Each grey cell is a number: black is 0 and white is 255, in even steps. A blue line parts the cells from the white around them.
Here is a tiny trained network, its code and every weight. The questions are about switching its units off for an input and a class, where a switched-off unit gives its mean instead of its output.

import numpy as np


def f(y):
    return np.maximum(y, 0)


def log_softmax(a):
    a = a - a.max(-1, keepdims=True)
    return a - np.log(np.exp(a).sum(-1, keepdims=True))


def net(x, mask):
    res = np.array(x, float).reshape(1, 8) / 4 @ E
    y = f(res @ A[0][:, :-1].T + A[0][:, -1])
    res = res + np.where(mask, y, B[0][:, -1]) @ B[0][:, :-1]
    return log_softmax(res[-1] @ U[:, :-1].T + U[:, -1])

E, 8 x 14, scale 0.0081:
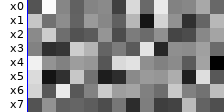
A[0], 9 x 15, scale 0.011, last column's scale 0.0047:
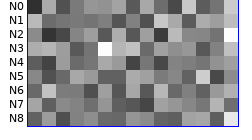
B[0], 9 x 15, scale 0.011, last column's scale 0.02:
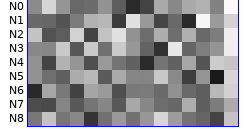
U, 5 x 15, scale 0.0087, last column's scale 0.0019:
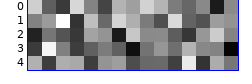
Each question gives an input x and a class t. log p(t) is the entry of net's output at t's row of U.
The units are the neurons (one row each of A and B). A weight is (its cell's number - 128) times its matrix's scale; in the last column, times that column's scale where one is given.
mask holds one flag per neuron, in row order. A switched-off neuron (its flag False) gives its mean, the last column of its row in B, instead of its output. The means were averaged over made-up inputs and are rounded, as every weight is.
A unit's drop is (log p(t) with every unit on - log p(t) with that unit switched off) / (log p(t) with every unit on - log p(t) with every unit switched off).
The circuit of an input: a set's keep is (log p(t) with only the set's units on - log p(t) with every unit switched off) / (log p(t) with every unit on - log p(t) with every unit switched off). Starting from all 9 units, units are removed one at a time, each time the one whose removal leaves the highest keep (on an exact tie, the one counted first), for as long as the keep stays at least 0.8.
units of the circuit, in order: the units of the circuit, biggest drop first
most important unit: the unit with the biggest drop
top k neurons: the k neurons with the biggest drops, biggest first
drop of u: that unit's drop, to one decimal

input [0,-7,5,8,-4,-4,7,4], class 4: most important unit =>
N4
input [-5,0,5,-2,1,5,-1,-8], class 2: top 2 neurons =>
N1, N2
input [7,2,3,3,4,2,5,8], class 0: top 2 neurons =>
N0, N3
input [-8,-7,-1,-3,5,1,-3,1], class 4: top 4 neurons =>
N1, N4, N2, N0
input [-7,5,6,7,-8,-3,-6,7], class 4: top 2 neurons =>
N4, N2
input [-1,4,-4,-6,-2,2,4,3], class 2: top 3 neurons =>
N1, N7, N2
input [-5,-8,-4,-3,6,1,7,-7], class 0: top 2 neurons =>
N2, N6
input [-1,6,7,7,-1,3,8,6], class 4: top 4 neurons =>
N6, N2, N5, N3
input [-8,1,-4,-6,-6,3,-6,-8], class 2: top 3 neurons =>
N1, N0, N7
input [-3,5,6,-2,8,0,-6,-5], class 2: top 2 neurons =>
N1, N2
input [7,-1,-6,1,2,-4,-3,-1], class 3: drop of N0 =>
0.1
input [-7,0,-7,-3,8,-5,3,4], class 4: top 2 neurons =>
N2, N4
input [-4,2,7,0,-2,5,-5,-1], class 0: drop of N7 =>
-0.1
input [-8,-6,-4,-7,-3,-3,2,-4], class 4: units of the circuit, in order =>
N4
